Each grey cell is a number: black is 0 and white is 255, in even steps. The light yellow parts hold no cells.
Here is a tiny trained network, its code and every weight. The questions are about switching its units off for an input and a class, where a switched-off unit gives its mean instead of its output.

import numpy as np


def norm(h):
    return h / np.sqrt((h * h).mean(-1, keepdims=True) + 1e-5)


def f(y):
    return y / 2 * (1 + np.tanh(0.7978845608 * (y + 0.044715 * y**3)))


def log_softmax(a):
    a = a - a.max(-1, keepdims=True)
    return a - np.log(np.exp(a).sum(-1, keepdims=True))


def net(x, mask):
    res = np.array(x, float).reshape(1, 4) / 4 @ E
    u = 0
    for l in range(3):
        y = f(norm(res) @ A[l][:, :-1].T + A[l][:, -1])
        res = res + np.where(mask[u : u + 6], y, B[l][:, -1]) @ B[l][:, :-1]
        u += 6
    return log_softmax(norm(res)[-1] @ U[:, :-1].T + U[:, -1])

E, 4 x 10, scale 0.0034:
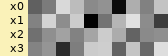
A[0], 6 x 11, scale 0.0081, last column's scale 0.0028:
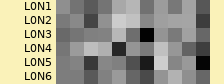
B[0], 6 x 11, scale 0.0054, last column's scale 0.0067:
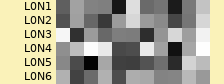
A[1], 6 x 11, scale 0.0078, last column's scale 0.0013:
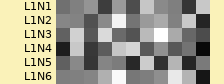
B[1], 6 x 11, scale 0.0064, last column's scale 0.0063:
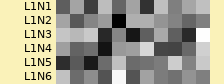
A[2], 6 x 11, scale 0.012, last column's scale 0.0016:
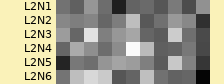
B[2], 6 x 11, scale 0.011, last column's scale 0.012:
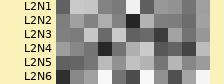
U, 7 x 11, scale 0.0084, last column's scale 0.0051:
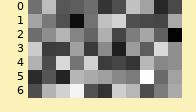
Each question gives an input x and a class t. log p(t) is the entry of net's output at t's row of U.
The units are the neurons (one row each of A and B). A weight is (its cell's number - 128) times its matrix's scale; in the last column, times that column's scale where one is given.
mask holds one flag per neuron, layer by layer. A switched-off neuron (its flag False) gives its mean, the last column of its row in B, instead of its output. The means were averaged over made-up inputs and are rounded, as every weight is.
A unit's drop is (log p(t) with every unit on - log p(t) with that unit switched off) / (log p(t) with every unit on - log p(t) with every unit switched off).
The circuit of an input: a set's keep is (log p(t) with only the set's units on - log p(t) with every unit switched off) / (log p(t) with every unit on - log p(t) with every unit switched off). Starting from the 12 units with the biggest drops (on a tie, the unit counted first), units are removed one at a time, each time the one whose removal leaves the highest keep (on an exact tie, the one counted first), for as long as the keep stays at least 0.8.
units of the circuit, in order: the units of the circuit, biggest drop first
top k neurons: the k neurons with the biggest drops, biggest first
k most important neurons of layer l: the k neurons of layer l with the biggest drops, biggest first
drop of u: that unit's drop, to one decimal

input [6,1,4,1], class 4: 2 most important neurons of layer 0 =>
[L0N3 L0N5]
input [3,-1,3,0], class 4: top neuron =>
[L0N3]
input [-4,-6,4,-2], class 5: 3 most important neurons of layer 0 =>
[L0N2 L0N1 L0N3]
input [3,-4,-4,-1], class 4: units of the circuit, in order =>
[L0N3 L2N3]
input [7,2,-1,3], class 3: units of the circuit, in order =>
[L2N6 L0N5]
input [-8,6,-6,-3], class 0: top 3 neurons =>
[L1N5 L2N6 L0N1]
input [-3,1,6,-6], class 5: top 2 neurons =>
[L1N5 L0N4]
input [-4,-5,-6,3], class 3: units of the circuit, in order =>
[L2N6 L2N4]
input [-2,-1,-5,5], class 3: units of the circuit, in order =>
[L0N5 L2N6]
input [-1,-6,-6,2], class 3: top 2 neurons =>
[L2N6 L0N5]
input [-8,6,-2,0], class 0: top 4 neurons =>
[L1N5 L1N3 L2N6 L0N1]
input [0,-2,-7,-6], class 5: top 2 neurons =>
[L0N4 L0N3]
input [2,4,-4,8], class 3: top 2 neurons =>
[L0N5 L2N6]
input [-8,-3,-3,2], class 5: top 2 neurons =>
[L1N5 L0N2]
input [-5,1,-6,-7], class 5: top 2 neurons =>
[L1N5 L0N4]
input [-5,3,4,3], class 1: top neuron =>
[L0N4]
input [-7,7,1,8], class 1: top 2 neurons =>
[L0N4 L1N4]
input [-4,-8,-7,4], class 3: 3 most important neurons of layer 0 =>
[L0N3 L0N6 L0N5]
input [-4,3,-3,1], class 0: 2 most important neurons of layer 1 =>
[L1N3 L1N5]
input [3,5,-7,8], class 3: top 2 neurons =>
[L0N5 L2N6]
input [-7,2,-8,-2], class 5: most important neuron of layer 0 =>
[L0N4]
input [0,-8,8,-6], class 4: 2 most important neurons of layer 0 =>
[L0N2 L0N4]
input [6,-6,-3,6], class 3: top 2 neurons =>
[L0N3 L0N5]
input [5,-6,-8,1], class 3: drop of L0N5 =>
0.5
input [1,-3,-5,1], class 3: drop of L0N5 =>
0.4
